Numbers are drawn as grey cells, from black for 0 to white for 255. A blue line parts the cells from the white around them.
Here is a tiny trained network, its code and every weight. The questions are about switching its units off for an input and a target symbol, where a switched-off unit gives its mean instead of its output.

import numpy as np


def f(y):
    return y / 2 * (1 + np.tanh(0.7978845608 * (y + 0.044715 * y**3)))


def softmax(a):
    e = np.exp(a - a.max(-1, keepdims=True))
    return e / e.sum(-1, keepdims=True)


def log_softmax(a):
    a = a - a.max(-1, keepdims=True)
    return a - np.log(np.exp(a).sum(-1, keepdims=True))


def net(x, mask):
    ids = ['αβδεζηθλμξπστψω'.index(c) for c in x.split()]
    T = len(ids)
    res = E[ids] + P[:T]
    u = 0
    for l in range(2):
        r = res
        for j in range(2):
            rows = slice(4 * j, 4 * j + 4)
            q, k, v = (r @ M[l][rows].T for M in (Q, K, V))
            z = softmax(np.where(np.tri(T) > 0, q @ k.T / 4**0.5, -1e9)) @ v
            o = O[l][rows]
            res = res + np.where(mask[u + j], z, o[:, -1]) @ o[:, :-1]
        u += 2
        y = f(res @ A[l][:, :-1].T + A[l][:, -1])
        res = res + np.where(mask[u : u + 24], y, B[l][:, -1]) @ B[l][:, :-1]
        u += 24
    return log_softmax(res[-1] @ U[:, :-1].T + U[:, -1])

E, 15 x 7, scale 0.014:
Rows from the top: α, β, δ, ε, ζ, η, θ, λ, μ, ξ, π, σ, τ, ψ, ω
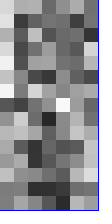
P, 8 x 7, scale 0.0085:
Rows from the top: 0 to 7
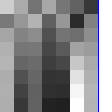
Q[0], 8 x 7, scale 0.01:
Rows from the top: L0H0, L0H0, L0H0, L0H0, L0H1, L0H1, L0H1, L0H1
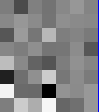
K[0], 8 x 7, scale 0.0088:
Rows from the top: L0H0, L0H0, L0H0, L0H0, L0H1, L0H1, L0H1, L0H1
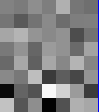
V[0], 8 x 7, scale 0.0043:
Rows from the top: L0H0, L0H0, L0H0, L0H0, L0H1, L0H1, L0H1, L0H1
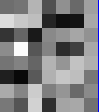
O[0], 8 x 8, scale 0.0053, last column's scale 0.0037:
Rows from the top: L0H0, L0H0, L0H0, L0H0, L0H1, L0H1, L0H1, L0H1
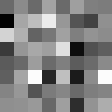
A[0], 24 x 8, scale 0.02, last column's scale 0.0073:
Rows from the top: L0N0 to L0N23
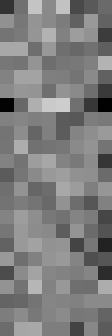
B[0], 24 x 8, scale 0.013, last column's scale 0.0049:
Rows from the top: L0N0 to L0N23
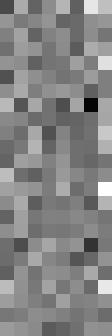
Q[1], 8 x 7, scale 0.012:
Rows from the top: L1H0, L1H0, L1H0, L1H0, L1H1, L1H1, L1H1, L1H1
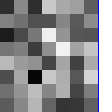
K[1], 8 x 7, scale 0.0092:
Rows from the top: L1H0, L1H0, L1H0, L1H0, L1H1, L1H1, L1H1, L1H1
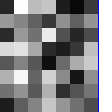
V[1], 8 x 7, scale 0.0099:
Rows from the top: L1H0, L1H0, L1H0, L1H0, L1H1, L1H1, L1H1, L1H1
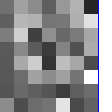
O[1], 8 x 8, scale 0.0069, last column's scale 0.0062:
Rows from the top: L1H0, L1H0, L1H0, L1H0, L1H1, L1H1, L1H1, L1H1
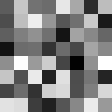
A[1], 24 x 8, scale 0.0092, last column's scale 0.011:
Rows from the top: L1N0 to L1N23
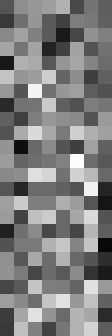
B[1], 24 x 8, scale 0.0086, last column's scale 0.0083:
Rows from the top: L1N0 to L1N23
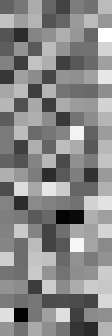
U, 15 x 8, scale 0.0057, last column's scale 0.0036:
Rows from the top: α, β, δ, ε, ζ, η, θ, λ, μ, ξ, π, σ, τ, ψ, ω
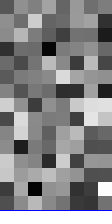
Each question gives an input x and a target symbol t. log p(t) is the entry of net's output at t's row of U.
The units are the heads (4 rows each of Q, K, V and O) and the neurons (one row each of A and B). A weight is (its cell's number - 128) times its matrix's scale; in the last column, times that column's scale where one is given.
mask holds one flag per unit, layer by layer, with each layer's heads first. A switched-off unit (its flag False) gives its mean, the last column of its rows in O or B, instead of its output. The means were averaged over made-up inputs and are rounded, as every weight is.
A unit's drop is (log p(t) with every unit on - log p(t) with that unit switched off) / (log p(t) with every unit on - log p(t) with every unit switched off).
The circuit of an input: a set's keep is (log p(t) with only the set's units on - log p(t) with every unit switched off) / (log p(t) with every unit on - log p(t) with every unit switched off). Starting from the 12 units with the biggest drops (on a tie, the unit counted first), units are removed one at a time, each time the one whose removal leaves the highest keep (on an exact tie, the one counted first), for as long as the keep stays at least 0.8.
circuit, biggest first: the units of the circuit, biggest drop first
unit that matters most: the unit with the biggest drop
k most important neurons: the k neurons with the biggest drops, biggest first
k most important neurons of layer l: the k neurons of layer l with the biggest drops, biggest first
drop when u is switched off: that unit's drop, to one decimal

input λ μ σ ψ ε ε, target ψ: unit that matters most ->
L0H0
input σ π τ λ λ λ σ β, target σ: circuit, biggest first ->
L1H1; L0H1
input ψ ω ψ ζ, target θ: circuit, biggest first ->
L1N15; L1H0
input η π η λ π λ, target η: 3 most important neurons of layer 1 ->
L1N13; L1N10; L1N20
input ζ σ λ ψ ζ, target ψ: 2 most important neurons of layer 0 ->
L0N7; L0N0
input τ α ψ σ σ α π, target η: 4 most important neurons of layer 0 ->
L0N9; L0N20; L0N7; L0N14
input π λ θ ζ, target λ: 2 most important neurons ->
L0N0; L0N7
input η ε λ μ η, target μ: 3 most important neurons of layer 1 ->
L1N5; L1N14; L1N19
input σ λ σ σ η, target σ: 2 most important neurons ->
L0N7; L0N0
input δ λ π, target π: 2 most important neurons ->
L0N7; L0N20
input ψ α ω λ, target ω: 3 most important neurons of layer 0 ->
L0N7; L0N0; L0N13
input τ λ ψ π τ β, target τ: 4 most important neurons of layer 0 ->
L0N7; L0N0; L0N14; L0N8
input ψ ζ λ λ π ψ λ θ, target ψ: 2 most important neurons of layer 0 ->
L0N9; L0N20
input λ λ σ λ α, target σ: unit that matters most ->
L0N20
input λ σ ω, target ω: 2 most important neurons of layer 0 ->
L0N5; L0N13
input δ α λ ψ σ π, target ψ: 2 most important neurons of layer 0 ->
L0N7; L0N0
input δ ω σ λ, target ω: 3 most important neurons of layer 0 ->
L0N0; L0N7; L0N23
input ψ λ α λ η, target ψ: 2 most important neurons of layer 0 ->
L0N0; L0N7
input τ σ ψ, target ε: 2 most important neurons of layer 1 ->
L1N16; L1N2
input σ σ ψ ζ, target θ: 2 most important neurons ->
L1N15; L0N0
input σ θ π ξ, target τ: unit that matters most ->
L1H0
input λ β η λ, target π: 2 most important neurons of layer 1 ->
L1N10; L1N21
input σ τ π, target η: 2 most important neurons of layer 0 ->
L0N20; L0N7
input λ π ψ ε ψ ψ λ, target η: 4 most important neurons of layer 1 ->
L1N13; L1N10; L1N17; L1N20
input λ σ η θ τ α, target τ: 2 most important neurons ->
L1N18; L1N6
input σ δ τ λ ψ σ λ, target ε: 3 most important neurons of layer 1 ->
L1N17; L1N21; L1N0
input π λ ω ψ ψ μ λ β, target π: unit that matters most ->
L1N2
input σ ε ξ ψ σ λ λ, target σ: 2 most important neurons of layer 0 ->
L0N7; L0N13
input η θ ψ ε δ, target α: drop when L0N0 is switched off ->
0.2
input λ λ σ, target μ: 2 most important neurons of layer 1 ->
L1N16; L1N20
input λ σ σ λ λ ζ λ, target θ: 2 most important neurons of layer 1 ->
L1N15; L1N11
